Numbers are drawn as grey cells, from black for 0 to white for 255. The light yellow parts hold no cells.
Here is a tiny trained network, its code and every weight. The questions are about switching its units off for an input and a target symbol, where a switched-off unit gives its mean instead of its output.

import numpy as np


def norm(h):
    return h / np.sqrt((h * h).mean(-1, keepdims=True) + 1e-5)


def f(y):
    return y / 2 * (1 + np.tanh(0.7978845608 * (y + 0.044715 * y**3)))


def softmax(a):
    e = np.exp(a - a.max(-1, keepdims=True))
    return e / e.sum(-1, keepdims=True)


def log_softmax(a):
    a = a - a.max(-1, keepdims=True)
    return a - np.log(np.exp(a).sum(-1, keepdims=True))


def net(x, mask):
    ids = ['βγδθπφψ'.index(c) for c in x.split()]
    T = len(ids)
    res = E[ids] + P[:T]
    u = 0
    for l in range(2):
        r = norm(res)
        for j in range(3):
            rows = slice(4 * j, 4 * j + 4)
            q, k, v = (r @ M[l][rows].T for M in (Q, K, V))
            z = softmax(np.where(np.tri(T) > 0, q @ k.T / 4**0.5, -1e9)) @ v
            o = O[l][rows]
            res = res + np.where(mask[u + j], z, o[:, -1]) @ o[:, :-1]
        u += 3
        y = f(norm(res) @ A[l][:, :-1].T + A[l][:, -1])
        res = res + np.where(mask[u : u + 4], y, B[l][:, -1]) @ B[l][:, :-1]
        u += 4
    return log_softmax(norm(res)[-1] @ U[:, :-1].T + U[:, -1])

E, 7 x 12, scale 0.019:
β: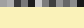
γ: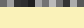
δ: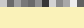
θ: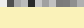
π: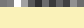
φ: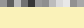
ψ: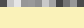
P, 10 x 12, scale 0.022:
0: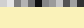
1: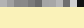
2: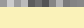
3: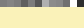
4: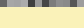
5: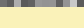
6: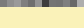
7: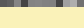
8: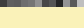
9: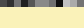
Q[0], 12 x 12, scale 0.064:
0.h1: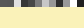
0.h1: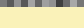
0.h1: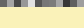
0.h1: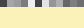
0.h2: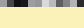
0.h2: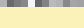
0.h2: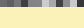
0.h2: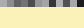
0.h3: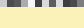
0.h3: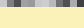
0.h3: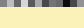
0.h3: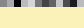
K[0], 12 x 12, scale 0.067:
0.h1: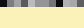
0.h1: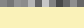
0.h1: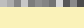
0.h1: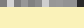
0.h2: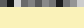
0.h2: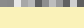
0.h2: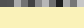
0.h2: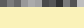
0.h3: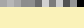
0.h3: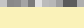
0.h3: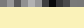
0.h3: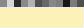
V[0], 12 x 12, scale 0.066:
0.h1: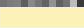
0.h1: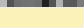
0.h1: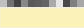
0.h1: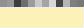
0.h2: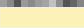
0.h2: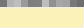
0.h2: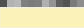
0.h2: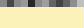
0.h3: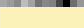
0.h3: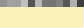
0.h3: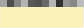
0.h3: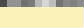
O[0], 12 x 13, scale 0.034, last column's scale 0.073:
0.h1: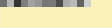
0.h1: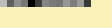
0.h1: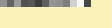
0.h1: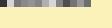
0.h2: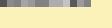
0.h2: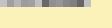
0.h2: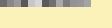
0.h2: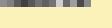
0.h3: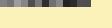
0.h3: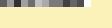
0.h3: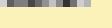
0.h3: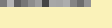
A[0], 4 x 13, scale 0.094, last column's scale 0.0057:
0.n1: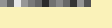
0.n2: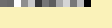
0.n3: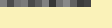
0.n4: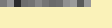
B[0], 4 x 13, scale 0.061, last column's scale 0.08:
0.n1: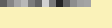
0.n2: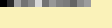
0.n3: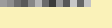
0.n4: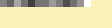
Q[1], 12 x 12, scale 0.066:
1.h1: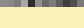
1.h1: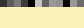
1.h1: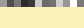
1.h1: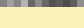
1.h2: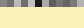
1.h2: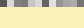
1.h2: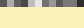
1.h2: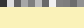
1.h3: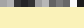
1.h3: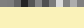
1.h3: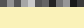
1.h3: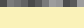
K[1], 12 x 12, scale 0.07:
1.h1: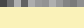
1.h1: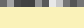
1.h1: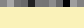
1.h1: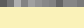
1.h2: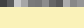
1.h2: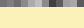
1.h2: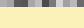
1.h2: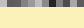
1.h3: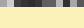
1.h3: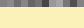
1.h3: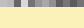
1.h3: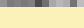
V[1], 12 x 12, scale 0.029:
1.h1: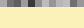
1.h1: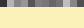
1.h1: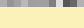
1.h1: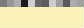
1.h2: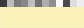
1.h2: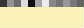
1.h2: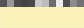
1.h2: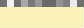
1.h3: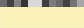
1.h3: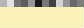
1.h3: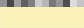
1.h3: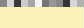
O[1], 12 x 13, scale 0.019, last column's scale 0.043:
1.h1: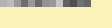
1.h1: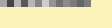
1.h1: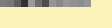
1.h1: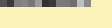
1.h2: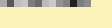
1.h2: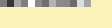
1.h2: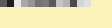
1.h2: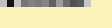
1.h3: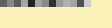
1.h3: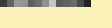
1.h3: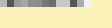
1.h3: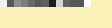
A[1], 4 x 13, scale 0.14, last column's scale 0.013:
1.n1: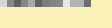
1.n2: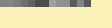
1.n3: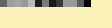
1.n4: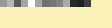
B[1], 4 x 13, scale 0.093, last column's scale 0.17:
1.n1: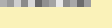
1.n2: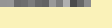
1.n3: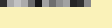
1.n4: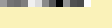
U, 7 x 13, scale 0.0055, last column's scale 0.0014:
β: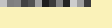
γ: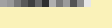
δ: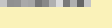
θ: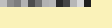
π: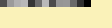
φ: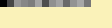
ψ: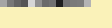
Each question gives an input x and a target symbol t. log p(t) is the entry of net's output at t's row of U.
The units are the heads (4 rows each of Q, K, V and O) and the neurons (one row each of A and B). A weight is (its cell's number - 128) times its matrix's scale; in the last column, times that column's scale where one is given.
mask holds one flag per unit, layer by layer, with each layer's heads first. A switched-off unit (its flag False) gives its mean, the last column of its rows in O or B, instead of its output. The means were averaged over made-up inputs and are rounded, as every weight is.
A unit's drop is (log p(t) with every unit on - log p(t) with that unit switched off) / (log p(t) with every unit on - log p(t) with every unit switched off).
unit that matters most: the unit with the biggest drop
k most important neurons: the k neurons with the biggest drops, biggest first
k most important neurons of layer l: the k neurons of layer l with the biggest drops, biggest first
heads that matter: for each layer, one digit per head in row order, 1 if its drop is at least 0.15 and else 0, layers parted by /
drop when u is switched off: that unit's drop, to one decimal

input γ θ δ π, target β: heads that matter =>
000 / 000
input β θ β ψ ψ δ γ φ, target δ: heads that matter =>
001 / 000
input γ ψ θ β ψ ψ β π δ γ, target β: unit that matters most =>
0.h2
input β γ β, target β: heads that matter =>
101 / 000
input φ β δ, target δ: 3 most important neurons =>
(1.n1; 1.n4; 0.n4)
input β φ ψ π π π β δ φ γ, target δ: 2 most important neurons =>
(1.n4; 1.n1)
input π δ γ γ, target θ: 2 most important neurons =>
(1.n4; 0.n3)
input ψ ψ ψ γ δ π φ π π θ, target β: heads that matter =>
110 / 000
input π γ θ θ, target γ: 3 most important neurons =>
(1.n4; 1.n2; 0.n3)
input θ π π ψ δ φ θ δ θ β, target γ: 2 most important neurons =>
(1.n4; 1.n2)
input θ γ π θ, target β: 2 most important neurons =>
(1.n4; 1.n1)
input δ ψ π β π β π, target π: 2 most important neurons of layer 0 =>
(0.n1; 0.n4)
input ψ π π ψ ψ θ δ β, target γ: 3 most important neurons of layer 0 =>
(0.n4; 0.n3; 0.n1)
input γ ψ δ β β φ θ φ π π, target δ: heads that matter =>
011 / 000
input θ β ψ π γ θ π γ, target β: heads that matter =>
010 / 000
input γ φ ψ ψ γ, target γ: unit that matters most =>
1.n4
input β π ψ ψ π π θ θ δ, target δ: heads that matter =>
001 / 000
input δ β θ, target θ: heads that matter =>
101 / 000
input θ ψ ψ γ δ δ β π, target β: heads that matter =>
110 / 000
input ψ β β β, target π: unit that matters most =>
0.h3
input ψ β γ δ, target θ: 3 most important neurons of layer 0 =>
(0.n4; 0.n3; 0.n2)
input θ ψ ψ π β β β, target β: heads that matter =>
000 / 000
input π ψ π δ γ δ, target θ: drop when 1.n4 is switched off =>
0.7
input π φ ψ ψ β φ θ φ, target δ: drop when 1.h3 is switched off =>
0.0
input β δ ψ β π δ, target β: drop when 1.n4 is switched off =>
0.8
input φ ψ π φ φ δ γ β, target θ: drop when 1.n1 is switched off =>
0.3
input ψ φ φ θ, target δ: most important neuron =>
(1.n4)
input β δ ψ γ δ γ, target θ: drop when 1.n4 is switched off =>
0.7
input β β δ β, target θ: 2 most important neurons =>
(1.n4; 1.n1)
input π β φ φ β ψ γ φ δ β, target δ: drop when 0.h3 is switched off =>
1.2
